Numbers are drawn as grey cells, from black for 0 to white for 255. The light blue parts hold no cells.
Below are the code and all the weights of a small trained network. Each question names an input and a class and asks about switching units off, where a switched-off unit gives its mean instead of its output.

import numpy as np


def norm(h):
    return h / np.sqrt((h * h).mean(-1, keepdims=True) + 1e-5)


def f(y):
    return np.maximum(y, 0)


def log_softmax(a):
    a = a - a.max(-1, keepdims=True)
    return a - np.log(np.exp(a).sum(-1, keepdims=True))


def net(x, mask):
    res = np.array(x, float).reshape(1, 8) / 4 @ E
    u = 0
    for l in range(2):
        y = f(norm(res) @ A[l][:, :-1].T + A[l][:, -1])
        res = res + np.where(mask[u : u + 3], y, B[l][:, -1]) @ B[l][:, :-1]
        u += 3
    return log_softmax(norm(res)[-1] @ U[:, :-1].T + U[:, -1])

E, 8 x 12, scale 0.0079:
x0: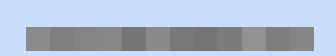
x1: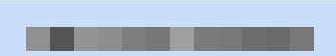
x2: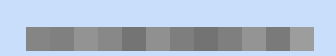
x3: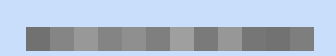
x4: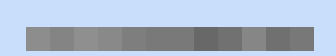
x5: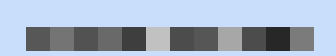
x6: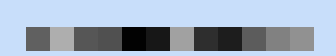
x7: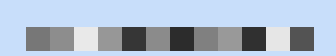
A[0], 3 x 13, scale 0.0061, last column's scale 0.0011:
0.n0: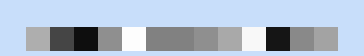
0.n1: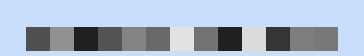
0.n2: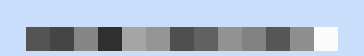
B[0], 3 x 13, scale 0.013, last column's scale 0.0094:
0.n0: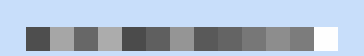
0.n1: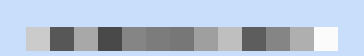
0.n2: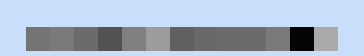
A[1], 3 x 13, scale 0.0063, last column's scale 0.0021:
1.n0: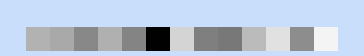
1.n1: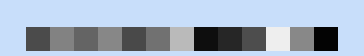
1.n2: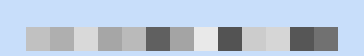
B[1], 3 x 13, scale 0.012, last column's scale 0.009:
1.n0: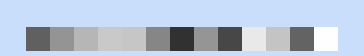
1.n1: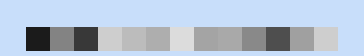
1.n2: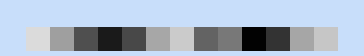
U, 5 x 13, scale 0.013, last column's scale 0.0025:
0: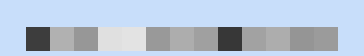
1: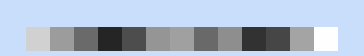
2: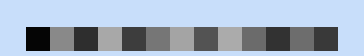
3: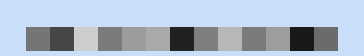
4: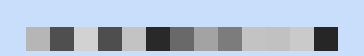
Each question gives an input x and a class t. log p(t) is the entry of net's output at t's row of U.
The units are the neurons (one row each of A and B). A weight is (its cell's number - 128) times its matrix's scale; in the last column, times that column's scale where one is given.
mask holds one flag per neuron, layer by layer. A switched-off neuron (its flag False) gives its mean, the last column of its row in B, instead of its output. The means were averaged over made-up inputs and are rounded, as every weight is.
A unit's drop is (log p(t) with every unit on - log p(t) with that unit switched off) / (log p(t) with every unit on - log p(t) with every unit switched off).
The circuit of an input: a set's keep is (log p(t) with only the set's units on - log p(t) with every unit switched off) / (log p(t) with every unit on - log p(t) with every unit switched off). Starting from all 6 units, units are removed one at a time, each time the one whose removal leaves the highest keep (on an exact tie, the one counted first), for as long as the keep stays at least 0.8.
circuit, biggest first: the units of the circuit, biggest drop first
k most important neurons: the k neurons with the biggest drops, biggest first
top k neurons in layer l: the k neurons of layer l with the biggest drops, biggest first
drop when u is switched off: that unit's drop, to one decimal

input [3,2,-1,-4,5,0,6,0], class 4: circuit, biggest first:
(0.n0, 1.n2)
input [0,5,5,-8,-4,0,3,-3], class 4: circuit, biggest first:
(0.n1, 1.n2)
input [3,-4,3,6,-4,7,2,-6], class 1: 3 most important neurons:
(0.n1, 1.n1, 1.n0)
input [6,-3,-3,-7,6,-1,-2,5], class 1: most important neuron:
(0.n0)
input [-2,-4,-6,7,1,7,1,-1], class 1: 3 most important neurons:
(1.n0, 0.n0, 1.n1)
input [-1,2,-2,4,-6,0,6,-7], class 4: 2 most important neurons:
(0.n1, 1.n2)
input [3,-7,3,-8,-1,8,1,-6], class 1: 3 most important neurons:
(0.n1, 1.n0, 1.n1)
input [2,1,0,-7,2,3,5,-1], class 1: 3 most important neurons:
(1.n0, 0.n0, 0.n1)
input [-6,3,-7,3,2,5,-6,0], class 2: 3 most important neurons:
(1.n0, 0.n1, 0.n0)
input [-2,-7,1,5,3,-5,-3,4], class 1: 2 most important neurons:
(1.n2, 0.n0)
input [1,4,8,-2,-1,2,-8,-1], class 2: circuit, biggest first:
(0.n0, 1.n0)
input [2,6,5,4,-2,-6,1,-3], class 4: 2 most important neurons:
(0.n1, 1.n1)
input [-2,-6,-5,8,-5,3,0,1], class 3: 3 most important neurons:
(0.n0, 1.n2, 1.n1)
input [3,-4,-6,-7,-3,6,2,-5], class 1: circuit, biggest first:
(0.n1)
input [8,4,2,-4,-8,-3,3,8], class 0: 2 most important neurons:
(0.n1, 1.n1)
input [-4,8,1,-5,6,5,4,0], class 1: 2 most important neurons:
(0.n0, 1.n0)
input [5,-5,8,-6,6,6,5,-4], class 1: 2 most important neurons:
(0.n1, 1.n0)
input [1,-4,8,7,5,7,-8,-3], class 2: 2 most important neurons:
(0.n0, 1.n0)
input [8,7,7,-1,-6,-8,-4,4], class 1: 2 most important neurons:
(1.n2, 0.n0)
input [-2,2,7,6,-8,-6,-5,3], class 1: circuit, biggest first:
(1.n2)
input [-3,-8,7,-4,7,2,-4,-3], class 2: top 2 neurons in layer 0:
(0.n0, 0.n2)
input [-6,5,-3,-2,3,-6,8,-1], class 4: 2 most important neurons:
(0.n1, 0.n0)
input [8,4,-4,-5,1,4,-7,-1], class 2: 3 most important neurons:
(0.n0, 1.n0, 0.n1)
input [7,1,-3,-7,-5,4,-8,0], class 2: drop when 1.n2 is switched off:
-0.1
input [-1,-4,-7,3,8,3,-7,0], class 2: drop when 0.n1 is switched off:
0.6
